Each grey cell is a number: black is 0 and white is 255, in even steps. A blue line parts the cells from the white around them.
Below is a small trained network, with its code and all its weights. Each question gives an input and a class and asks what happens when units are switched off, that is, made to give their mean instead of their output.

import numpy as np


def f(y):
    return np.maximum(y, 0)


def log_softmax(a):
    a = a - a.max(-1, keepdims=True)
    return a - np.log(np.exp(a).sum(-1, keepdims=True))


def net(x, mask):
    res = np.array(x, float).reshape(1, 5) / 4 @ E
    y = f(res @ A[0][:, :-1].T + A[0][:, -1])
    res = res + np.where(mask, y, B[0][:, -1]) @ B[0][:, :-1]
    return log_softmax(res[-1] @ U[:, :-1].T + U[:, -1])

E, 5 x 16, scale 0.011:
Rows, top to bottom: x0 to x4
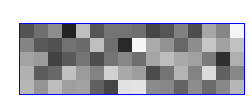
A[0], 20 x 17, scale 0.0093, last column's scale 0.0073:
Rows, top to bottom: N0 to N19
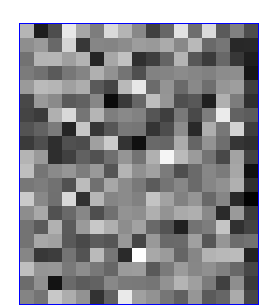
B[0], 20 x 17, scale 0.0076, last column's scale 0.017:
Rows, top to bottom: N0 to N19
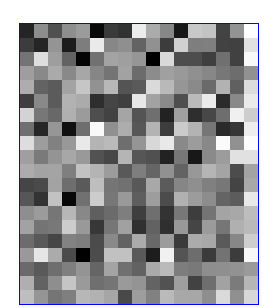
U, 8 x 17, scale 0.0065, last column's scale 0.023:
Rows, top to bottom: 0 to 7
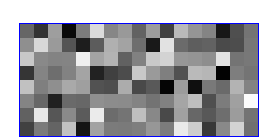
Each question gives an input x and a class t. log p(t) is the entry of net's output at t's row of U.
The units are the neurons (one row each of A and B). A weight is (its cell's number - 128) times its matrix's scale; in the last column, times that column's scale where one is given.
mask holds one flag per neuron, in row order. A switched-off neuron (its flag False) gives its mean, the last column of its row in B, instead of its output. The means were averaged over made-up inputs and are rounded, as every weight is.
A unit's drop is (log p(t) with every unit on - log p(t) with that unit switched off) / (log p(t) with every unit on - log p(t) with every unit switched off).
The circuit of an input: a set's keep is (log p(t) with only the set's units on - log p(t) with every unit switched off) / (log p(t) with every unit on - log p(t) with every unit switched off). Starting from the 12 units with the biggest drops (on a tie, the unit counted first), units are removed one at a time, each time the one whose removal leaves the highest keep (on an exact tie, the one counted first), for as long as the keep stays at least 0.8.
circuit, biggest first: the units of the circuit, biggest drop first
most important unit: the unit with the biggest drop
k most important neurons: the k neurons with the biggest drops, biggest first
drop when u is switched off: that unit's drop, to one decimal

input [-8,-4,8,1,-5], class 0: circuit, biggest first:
[N1]
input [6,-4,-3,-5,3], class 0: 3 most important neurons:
[N7 N0 N16]
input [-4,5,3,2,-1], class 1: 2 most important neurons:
[N16 N7]
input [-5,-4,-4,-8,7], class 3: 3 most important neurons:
[N5 N8 N15]
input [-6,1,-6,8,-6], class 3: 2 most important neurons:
[N0 N7]
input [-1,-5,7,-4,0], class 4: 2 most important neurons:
[N9 N16]
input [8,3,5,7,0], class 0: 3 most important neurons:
[N7 N5 N11]
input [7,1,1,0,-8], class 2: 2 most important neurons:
[N8 N1]
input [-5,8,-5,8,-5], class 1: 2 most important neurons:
[N16 N5]
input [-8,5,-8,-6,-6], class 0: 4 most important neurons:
[N12 N1 N9 N13]
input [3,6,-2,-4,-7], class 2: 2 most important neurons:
[N8 N2]
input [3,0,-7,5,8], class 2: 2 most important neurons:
[N4 N19]
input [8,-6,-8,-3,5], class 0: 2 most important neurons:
[N7 N9]
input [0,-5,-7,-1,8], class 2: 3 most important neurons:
[N19 N4 N9]
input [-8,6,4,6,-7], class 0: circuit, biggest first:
[N12]
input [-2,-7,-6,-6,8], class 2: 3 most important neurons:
[N19 N4 N16]
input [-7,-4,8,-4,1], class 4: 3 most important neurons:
[N9 N13 N7]
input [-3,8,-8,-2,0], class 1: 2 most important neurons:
[N16 N9]
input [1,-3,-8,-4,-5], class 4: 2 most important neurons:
[N6 N14]
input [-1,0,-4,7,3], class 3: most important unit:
N0
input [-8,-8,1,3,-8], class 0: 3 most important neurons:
[N1 N12 N16]
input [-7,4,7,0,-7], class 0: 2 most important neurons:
[N1 N12]
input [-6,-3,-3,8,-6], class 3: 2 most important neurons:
[N0 N7]
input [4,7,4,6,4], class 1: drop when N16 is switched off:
2.5
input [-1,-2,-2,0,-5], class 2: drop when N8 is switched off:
0.5
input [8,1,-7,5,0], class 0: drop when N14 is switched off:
0.0
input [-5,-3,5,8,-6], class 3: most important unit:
N0
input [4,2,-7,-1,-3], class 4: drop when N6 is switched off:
0.2
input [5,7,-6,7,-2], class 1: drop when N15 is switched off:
0.1
